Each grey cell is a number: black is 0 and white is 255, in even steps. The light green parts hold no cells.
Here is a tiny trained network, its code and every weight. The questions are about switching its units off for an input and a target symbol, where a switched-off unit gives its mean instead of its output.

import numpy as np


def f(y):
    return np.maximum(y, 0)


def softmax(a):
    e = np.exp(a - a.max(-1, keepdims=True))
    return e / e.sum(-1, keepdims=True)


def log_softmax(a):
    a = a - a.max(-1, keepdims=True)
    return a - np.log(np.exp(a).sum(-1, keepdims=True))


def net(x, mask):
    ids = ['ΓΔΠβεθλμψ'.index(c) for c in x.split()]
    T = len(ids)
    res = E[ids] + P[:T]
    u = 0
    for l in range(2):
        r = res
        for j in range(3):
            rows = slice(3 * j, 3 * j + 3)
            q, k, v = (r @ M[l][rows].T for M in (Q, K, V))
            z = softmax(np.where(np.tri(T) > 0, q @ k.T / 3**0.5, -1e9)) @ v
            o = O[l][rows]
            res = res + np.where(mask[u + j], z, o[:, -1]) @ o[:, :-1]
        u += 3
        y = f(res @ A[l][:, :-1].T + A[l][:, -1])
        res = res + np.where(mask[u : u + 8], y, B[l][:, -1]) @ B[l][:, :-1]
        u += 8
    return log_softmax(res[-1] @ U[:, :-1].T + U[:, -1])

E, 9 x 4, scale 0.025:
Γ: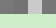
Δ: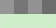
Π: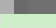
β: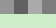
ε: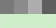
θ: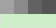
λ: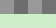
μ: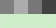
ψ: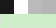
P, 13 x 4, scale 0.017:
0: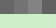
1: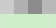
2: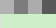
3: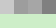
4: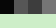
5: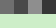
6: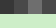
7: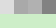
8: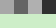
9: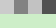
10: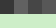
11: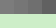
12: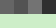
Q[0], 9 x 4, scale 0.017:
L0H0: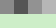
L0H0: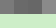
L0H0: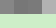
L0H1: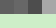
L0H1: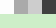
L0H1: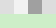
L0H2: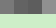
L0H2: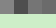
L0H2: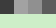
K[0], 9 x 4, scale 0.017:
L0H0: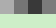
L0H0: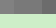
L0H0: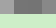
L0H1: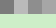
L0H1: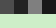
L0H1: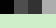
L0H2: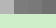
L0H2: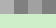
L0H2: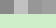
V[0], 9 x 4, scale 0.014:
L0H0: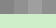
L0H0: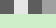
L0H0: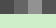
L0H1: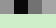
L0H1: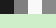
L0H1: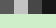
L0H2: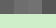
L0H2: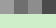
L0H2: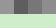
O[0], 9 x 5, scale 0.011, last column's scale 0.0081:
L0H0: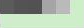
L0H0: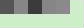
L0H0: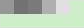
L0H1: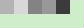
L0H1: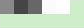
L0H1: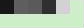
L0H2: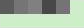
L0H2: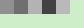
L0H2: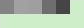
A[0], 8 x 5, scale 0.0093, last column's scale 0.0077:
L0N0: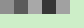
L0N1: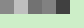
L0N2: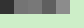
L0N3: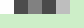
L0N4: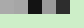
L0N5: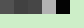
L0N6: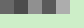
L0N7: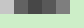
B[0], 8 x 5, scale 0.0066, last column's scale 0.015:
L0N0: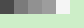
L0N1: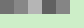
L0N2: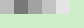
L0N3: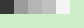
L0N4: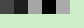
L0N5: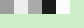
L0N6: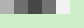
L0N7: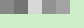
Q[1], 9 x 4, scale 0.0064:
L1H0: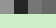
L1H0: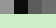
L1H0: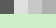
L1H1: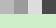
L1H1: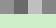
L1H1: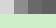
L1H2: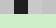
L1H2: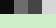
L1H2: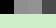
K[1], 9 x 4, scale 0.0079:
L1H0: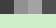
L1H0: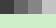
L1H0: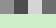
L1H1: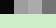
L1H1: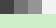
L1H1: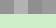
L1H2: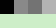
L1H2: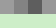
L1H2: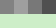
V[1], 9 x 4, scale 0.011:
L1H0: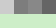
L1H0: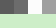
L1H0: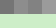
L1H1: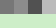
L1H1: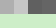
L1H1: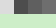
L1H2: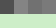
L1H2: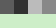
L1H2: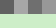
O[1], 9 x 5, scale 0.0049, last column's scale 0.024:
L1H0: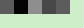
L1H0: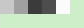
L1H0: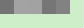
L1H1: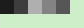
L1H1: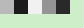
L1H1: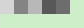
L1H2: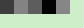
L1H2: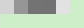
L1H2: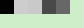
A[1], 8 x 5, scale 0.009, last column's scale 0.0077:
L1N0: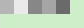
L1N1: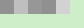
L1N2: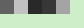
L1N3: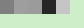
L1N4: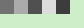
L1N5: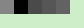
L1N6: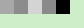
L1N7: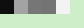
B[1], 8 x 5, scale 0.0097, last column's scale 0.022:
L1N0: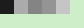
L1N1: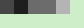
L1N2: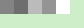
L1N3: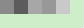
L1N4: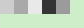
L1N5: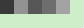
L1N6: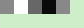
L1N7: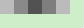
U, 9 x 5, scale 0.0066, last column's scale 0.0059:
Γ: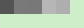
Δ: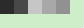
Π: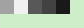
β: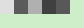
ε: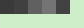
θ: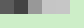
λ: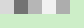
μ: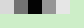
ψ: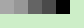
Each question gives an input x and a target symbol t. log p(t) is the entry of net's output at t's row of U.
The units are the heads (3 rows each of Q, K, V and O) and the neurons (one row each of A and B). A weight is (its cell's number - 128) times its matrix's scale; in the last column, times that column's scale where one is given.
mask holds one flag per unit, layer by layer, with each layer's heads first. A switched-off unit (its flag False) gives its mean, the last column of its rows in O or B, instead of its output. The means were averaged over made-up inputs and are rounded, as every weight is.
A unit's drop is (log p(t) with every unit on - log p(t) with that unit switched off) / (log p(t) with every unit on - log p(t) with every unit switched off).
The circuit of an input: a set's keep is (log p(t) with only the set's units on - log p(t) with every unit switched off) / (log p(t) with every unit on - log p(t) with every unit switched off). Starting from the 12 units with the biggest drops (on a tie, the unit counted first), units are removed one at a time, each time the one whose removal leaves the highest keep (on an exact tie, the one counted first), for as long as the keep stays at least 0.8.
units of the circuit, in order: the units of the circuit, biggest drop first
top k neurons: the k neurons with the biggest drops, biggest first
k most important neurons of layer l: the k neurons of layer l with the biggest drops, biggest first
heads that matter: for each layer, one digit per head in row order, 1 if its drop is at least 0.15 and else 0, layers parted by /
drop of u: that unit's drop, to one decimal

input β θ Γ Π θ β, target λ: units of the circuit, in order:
L0H1
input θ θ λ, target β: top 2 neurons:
L1N0; L0N6
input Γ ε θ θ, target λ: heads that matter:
010 / 000
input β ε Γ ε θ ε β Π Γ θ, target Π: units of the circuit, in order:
L0H1; L0H0; L1N6; L1N0
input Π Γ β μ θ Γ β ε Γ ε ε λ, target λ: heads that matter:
010 / 001
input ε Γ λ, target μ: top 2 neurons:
L1N2; L1N0
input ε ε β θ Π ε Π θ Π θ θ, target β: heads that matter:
010 / 000
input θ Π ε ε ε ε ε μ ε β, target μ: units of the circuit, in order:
L0H1; L1N0; L1N2
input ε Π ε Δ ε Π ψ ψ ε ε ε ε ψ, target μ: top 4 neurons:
L1N7; L0N4; L0N3; L1N0
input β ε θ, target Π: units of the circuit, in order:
L0H1; L1N6; L0H0; L1N0
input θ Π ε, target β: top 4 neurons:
L1N0; L0N6; L1N3; L1N2
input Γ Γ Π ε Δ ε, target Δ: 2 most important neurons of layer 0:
L0N3; L0N2
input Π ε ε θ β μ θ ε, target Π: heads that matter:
110 / 010
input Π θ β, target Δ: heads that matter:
010 / 000
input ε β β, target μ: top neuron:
L1N2
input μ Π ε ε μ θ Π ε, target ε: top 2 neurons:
L0N6; L1N5
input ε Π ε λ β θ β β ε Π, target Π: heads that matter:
110 / 000
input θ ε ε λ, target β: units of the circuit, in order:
L0H1; L1N3
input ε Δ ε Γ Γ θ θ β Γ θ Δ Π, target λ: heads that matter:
110 / 001
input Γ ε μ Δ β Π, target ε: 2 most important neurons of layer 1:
L1N5; L1N7
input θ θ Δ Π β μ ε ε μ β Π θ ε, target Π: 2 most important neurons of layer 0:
L0N0; L0N3
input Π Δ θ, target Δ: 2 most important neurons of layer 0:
L0N3; L0N0
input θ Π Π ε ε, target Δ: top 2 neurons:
L1N0; L0N0
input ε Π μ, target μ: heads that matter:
110 / 001
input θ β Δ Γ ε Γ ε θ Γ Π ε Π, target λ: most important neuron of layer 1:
L1N4
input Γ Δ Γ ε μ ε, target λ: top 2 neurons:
L0N5; L1N4
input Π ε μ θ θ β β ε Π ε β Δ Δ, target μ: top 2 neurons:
L0N5; L0N6
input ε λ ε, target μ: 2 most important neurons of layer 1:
L1N2; L1N0
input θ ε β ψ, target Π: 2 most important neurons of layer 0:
L0N0; L0N5
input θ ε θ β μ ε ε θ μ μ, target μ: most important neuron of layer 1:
L1N0
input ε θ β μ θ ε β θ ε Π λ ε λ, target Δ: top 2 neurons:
L0N3; L0N0
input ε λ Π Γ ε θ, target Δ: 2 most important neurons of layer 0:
L0N3; L0N2
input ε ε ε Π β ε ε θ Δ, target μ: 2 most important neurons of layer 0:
L0N5; L0N6
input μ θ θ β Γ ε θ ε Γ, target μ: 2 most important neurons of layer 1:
L1N2; L1N0
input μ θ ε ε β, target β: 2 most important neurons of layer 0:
L0N6; L0N3
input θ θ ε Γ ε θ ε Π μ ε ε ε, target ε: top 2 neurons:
L1N5; L0N6
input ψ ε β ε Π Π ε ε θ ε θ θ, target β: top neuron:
L0N5
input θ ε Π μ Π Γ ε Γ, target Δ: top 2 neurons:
L1N0; L0N0
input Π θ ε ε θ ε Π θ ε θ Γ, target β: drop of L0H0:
0.2
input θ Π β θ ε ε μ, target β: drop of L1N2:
0.2
